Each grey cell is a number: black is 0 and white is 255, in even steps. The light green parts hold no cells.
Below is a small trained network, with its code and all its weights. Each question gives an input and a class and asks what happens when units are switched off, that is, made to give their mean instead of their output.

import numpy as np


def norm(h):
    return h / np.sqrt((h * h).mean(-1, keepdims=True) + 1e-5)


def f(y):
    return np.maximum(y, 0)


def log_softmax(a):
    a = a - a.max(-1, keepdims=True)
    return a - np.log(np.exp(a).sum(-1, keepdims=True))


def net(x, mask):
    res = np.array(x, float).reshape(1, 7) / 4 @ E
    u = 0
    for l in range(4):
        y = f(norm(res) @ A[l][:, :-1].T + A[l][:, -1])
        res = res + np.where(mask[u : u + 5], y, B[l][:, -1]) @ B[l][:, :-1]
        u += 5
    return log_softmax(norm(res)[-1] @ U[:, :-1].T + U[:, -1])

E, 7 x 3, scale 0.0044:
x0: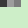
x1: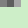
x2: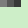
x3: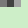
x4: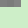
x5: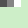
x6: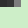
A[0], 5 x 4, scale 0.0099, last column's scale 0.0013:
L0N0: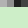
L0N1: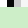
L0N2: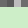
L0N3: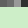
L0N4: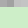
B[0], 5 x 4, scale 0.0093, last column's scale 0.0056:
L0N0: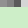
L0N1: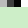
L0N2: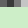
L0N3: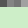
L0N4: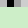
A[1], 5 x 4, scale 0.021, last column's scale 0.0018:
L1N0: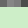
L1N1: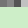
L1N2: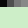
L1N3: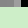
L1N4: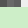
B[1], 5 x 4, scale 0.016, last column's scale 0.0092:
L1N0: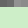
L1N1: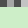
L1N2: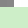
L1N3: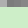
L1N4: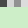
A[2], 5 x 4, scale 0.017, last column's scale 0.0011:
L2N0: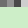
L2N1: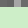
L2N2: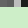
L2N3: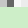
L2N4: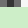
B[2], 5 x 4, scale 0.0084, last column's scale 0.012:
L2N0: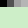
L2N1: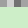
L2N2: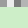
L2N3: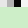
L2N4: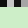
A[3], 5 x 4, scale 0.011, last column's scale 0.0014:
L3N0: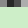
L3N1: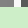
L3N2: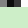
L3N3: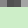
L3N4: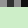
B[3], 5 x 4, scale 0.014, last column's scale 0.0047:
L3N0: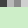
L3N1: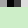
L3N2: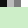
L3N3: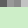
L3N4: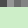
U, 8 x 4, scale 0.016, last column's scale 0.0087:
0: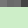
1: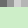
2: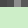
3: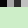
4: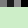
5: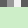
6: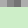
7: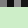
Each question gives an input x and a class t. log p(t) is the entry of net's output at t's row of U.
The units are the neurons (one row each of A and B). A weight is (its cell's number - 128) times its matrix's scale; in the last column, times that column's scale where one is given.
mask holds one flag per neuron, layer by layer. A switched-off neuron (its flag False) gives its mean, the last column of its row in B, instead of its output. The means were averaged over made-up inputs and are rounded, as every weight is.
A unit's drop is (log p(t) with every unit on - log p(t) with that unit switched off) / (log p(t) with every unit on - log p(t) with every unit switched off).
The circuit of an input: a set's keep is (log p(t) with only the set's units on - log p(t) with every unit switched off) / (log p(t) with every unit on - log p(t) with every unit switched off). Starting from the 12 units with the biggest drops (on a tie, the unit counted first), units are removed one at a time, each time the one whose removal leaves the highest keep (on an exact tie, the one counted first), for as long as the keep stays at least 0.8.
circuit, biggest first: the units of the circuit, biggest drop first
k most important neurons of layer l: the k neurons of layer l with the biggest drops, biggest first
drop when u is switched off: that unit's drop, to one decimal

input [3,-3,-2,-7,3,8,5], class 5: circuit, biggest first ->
(L1N2)
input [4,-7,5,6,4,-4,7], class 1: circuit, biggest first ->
(L1N2; L0N1)
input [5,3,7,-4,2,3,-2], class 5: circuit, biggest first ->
(L0N1; L1N2)
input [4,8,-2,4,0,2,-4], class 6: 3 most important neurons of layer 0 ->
(L0N2; L0N0; L0N3)
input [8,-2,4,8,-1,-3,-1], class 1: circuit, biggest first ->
(L0N1; L1N2)
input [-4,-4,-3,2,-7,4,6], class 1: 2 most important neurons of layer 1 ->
(L1N4; L1N2)
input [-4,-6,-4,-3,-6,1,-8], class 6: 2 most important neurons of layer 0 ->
(L0N1; L0N2)
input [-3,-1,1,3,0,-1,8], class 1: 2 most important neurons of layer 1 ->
(L1N2; L1N4)
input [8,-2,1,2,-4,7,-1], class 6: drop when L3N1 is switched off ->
0.2
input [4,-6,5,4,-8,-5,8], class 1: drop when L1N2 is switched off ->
0.4
